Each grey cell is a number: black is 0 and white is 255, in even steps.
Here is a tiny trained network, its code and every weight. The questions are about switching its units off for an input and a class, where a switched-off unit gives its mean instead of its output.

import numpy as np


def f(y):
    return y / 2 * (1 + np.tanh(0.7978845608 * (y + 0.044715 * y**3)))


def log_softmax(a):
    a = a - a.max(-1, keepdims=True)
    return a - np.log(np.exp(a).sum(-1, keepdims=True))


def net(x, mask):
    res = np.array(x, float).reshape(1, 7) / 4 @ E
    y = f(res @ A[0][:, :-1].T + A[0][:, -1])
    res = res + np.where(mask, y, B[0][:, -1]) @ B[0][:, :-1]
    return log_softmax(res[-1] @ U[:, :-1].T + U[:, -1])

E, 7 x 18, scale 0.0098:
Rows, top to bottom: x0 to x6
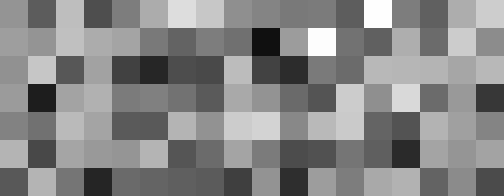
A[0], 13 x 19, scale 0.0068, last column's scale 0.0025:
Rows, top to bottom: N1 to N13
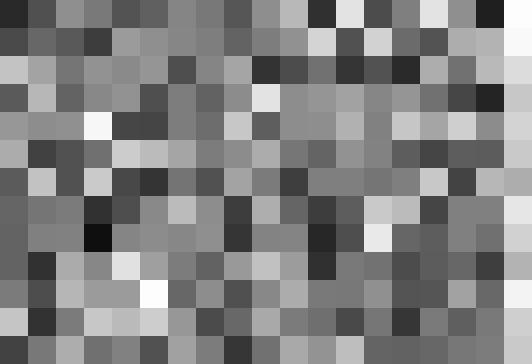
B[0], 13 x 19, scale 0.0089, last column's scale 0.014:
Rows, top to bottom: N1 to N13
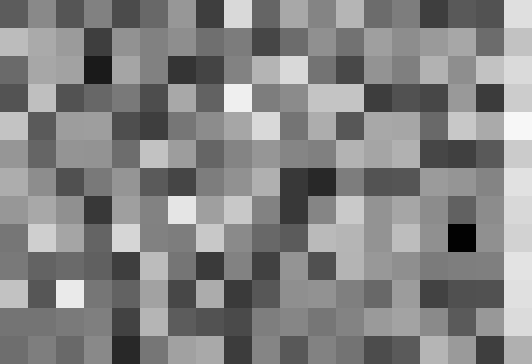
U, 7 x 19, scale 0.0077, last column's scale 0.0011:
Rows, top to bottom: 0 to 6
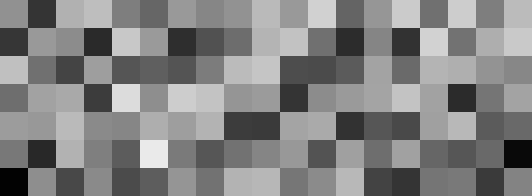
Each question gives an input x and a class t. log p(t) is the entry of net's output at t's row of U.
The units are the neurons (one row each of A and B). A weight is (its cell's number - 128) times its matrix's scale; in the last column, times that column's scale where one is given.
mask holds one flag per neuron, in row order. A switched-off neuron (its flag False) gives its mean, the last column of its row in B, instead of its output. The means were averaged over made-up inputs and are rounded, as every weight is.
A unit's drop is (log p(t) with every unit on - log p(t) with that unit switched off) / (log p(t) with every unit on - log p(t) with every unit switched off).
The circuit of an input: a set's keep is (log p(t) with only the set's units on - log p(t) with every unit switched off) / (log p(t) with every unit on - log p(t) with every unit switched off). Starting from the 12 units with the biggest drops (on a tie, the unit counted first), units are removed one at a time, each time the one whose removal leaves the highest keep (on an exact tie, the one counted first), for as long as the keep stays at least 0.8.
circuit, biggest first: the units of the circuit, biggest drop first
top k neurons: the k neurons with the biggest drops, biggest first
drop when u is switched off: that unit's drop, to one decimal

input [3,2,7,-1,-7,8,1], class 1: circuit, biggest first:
N3
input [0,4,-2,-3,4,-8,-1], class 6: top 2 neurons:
N11, N4
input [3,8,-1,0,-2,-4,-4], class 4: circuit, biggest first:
N2, N6, N8
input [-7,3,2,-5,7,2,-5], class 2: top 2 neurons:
N5, N7
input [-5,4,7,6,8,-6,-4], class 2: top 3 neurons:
N7, N5, N11
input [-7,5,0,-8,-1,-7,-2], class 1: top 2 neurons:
N1, N8
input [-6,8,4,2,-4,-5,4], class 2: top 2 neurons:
N7, N11
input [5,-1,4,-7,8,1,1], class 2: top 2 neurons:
N7, N9
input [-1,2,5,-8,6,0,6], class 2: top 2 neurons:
N7, N9
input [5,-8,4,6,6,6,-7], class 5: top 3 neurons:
N10, N6, N12
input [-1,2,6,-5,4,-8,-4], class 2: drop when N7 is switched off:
0.2
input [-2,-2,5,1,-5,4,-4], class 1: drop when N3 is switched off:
1.0
